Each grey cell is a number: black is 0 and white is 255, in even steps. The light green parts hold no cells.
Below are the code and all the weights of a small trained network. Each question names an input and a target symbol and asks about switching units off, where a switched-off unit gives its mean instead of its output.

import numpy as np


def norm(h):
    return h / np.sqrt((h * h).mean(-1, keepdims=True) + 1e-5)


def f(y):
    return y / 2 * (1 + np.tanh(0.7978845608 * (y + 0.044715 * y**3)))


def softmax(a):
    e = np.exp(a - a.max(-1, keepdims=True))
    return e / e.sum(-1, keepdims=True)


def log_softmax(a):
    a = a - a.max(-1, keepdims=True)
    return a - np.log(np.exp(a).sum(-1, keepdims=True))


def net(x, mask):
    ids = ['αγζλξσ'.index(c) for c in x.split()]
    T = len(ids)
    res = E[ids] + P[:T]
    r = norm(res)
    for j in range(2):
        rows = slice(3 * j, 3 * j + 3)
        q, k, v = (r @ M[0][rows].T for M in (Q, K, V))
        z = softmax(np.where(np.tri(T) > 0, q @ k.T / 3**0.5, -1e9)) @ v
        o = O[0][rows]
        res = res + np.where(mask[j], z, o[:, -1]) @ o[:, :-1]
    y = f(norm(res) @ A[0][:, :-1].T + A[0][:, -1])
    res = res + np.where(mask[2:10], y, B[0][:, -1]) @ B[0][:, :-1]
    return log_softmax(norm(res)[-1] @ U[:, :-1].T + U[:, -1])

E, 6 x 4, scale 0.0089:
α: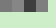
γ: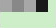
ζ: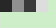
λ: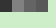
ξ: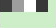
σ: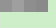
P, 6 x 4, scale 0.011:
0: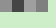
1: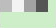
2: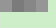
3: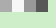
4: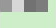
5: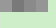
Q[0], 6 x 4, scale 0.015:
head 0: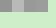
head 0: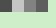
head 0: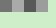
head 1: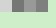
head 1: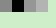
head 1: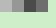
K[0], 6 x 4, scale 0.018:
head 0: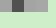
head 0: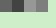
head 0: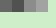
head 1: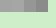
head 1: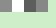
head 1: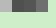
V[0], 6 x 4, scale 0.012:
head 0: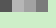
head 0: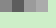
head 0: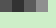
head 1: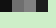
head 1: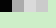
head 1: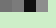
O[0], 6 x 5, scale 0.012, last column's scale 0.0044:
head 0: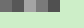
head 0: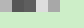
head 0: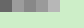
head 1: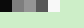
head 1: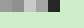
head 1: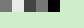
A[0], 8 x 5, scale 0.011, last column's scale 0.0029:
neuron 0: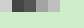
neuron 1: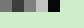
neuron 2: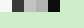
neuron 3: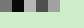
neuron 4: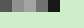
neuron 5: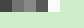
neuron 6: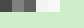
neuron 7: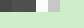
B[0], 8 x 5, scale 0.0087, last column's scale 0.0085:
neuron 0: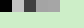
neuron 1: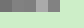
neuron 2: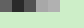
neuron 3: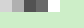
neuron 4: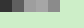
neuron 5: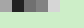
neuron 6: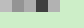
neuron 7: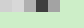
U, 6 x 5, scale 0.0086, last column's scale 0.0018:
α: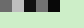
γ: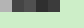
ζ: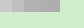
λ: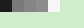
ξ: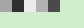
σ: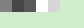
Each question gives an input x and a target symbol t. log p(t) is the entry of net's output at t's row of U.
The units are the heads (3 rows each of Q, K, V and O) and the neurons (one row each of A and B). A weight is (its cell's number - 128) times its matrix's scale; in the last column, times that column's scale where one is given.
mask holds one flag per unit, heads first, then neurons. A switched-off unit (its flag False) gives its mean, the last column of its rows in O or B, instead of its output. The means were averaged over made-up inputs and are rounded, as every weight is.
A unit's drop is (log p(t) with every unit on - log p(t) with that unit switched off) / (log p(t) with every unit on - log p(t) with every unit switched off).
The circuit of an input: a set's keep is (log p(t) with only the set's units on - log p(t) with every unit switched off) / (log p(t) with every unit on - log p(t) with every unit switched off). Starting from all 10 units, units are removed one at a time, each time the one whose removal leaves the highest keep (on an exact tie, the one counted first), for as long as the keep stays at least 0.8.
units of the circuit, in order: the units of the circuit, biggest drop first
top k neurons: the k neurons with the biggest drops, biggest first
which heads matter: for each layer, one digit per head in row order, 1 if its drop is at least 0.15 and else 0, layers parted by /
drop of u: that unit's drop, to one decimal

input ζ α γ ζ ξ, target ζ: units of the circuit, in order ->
(head 1)
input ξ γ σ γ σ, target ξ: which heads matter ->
01
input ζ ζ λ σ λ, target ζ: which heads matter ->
00
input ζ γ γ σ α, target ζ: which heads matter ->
00
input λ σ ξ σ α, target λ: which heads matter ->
01
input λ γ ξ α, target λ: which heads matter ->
00
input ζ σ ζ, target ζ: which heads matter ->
00
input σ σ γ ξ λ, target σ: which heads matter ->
01
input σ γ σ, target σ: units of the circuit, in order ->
(head 1; neuron 0; neuron 2)
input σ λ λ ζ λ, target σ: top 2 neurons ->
(neuron 2; neuron 0)
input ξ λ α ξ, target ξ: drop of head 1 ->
0.3
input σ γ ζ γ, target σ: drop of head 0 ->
0.1
